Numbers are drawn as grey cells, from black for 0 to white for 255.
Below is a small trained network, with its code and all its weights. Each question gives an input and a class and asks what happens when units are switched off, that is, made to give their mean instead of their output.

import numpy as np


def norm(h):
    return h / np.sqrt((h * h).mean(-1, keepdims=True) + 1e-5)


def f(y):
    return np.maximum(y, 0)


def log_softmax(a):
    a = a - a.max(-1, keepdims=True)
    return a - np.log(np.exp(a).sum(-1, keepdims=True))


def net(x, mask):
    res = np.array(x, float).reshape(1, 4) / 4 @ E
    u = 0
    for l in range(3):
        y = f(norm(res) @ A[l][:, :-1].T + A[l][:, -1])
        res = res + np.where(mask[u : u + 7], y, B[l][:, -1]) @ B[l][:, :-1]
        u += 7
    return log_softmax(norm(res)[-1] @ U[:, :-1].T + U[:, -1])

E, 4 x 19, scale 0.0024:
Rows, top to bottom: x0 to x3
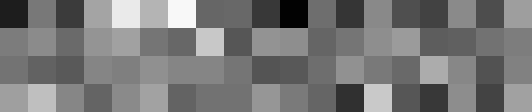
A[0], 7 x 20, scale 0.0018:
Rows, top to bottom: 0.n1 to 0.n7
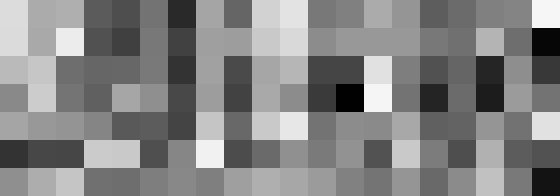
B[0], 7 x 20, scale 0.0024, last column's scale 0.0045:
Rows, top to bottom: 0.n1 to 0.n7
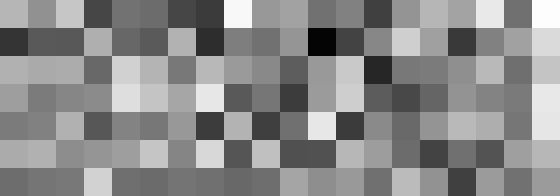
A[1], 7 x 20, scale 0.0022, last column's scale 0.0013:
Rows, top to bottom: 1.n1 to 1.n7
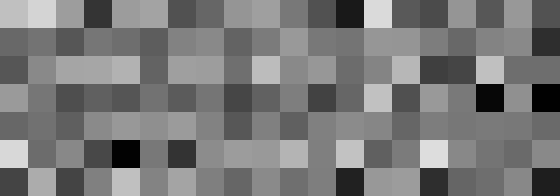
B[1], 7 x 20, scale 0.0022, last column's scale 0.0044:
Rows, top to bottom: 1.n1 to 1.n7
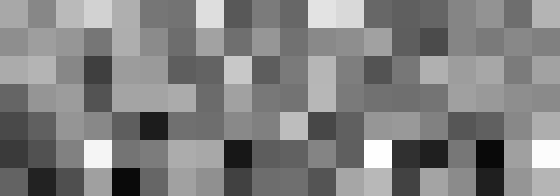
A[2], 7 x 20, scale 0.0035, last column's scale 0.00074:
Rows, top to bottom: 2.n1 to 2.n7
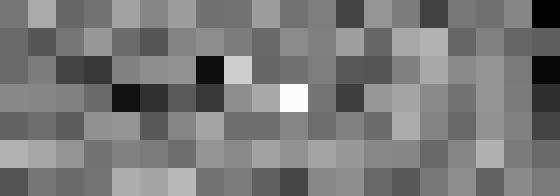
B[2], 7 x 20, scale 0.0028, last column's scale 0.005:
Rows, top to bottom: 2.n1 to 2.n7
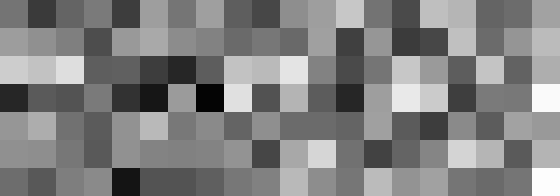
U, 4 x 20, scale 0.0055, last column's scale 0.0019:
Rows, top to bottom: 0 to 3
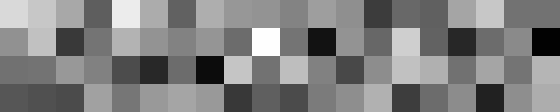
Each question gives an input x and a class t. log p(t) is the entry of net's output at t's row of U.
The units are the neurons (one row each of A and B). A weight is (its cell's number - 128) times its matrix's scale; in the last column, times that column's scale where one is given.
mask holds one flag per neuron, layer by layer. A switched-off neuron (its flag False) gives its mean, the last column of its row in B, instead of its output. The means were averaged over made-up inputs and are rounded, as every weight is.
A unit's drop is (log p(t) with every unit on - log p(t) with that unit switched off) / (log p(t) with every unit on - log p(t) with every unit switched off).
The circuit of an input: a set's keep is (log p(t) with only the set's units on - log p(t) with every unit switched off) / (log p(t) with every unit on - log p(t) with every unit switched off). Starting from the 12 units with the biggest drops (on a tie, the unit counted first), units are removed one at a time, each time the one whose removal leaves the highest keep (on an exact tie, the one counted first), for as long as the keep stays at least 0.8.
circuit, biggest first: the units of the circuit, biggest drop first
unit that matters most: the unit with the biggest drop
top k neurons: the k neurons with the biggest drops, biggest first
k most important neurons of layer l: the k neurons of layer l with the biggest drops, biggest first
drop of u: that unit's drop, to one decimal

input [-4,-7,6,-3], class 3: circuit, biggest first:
[1.n6; 2.n4]
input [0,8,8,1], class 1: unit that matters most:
1.n6
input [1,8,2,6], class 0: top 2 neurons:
[0.n3; 1.n6]
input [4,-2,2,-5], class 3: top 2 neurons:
[0.n1; 0.n5]
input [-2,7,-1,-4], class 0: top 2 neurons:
[0.n6; 1.n5]
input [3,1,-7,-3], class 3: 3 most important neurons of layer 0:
[0.n1; 0.n6; 0.n5]
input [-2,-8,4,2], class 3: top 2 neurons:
[1.n6; 0.n5]
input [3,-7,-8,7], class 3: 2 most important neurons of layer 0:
[0.n1; 0.n5]
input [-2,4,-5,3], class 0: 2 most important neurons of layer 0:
[0.n4; 0.n3]
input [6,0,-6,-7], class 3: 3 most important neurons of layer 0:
[0.n1; 0.n6; 0.n5]
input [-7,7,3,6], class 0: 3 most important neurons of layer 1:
[1.n1; 1.n5; 1.n7]
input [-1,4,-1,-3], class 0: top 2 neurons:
[0.n6; 2.n4]
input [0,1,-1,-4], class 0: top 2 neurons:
[1.n6; 2.n4]
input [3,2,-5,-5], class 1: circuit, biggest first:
[0.n6]
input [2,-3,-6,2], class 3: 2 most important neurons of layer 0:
[0.n1; 0.n3]
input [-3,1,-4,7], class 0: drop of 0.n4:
0.2
